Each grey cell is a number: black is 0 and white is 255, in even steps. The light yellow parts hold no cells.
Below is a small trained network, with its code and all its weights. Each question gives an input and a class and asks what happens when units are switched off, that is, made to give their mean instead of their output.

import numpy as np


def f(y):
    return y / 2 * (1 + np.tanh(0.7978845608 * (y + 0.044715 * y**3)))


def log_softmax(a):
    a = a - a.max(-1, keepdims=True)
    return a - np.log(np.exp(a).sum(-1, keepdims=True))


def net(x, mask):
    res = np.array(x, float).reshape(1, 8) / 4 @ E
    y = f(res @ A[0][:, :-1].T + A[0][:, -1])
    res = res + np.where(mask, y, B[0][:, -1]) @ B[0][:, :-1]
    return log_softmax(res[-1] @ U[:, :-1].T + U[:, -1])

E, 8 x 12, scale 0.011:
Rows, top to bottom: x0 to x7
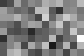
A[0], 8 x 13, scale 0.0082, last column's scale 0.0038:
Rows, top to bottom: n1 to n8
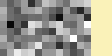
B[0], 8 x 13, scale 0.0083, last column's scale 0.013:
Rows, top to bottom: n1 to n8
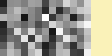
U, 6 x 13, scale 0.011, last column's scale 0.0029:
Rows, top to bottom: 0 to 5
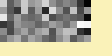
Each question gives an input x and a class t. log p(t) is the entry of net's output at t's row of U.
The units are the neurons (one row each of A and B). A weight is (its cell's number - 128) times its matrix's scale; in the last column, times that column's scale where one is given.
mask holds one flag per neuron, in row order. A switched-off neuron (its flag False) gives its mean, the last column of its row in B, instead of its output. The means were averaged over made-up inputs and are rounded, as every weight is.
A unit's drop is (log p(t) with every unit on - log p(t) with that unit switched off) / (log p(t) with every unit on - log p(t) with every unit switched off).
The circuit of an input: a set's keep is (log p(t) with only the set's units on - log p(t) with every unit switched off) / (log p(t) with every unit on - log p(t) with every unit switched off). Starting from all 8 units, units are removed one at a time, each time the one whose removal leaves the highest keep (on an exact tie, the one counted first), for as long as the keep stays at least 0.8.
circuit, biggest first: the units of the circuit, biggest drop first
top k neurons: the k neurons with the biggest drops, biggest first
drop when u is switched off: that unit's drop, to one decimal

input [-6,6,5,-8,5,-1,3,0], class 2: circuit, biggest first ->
(n3)
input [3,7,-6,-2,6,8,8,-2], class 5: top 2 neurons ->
(n3, n7)
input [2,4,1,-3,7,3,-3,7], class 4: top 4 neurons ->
(n4, n2, n6, n7)
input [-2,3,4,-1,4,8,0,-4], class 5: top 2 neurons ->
(n3, n4)
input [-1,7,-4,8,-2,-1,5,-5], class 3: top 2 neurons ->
(n4, n8)
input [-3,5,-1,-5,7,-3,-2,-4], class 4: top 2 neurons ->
(n6, n3)
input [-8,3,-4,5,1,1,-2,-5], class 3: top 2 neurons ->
(n8, n2)
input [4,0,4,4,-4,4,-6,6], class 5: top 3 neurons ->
(n8, n4, n2)
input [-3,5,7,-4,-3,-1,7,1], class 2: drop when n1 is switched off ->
0.3
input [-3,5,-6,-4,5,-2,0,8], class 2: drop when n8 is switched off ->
0.0
